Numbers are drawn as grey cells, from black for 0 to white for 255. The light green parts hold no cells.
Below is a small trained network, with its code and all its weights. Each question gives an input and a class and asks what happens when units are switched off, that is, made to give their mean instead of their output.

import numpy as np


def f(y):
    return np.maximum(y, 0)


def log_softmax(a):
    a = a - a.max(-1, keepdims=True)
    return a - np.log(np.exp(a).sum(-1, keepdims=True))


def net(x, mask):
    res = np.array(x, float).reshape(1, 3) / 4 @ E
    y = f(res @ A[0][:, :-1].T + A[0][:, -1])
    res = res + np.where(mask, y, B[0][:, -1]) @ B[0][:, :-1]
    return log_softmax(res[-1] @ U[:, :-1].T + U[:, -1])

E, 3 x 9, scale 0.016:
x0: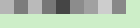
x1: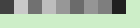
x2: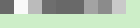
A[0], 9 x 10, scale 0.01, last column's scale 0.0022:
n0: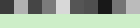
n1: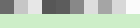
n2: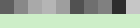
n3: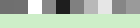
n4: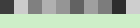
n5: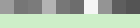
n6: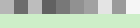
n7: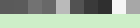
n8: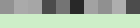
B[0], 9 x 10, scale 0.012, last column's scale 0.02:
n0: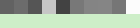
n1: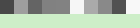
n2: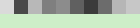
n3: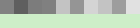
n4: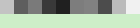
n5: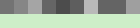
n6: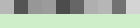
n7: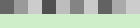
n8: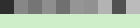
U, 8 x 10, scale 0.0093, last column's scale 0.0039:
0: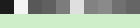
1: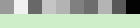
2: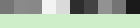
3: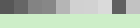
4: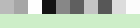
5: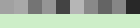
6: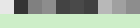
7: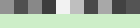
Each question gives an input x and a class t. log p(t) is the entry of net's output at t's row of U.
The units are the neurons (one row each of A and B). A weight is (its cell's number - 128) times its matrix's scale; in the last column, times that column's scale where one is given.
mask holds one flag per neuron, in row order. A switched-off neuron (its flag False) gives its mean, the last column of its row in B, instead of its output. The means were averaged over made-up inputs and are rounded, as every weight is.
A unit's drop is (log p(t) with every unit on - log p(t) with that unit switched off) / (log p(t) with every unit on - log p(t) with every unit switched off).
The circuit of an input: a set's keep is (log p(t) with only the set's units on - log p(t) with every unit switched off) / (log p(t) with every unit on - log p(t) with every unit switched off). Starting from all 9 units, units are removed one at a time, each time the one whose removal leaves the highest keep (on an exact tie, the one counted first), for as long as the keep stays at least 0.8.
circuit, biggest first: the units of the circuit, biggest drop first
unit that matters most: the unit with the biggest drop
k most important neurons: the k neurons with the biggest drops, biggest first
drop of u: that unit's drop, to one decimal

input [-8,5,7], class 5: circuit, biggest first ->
n0; n4
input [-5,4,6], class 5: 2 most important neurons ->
n4; n0
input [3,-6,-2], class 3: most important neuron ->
n4
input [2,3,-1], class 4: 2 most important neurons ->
n0; n6
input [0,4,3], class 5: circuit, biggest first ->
n7; n4
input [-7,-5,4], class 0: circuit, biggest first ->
n4; n3
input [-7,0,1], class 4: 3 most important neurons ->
n7; n1; n8
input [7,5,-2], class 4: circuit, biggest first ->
n0; n1
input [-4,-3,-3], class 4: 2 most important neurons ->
n1; n7
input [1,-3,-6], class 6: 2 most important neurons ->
n1; n3
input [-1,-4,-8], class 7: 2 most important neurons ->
n4; n0
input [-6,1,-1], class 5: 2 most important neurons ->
n0; n6
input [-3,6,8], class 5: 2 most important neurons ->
n4; n2
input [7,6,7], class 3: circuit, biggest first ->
n3
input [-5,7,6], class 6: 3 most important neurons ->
n2; n4; n0
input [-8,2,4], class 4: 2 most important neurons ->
n7; n1
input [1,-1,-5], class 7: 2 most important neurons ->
n4; n0
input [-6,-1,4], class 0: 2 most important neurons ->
n2; n0
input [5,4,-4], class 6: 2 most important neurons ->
n7; n1
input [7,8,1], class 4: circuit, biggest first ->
n4
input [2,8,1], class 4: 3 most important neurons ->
n5; n6; n4
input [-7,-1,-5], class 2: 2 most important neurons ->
n1; n4
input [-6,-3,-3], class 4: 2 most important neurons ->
n7; n1
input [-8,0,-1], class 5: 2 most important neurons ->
n0; n3
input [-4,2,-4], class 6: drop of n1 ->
0.2
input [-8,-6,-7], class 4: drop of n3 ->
0.1
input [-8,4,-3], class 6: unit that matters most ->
n0
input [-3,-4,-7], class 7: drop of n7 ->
-0.1
